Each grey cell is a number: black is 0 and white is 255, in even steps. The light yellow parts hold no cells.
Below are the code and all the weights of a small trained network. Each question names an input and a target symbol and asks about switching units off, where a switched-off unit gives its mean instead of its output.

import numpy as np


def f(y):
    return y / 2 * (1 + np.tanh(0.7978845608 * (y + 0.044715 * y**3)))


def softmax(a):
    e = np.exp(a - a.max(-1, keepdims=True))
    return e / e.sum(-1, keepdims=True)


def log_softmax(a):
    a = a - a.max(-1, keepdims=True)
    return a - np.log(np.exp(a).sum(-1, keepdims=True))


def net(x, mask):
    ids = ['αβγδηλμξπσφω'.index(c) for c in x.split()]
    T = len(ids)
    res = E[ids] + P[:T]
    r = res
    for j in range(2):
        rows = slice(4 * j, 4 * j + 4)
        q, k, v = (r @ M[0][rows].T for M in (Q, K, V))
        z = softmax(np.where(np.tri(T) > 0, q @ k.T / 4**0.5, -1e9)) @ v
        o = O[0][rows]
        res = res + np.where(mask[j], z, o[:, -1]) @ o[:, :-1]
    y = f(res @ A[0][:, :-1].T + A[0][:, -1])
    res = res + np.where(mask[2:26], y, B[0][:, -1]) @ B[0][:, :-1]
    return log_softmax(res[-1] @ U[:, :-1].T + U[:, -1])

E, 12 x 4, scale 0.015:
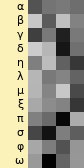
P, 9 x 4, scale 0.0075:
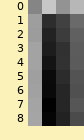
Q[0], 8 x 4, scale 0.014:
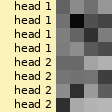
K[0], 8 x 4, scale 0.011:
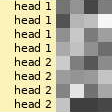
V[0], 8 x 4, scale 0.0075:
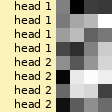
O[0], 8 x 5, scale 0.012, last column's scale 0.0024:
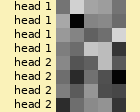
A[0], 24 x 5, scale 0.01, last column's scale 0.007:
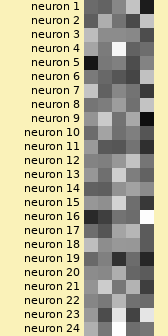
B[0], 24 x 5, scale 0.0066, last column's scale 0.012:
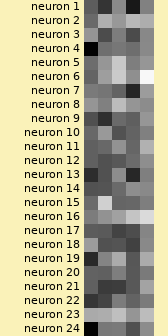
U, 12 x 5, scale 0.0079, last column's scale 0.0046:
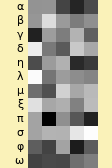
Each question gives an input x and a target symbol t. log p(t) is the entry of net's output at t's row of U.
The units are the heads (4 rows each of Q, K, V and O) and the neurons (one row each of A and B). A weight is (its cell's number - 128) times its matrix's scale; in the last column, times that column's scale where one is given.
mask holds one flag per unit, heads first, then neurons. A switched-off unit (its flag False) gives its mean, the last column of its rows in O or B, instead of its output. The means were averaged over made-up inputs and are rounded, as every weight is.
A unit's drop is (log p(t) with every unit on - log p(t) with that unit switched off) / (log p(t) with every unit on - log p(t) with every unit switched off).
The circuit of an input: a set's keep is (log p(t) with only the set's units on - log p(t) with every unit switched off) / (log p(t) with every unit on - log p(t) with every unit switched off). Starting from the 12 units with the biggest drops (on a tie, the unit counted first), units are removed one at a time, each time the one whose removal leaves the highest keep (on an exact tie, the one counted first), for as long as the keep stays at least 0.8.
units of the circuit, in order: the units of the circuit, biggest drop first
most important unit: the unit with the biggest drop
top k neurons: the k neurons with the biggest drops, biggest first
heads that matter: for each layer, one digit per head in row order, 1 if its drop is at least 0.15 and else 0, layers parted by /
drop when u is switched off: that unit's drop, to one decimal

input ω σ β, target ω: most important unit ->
head 1
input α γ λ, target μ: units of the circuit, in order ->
[head 2; head 1; neuron 16; neuron 23]
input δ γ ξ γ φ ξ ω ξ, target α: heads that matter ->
11
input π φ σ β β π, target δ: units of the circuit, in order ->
[head 2; neuron 6]
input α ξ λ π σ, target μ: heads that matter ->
01
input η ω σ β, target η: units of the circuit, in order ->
[head 2; head 1; neuron 24]
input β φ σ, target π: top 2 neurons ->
[neuron 7; neuron 2]
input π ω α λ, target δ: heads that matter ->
01
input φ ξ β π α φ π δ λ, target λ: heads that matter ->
00
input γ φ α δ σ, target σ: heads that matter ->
00
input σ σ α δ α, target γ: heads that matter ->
11
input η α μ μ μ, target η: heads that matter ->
01
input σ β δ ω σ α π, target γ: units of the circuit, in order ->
[head 2; head 1]
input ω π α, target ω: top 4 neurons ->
[neuron 21; neuron 9; neuron 12; neuron 6]
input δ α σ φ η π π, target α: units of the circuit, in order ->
[head 1]
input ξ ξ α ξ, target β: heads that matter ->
10
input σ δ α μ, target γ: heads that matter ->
11
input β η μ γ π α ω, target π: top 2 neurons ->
[neuron 7; neuron 11]
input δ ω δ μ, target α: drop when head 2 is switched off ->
0.8
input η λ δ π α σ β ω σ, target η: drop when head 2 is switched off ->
0.4
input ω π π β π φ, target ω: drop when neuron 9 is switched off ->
0.7
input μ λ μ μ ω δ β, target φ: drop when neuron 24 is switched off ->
0.2
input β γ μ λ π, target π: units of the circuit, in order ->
[head 1]
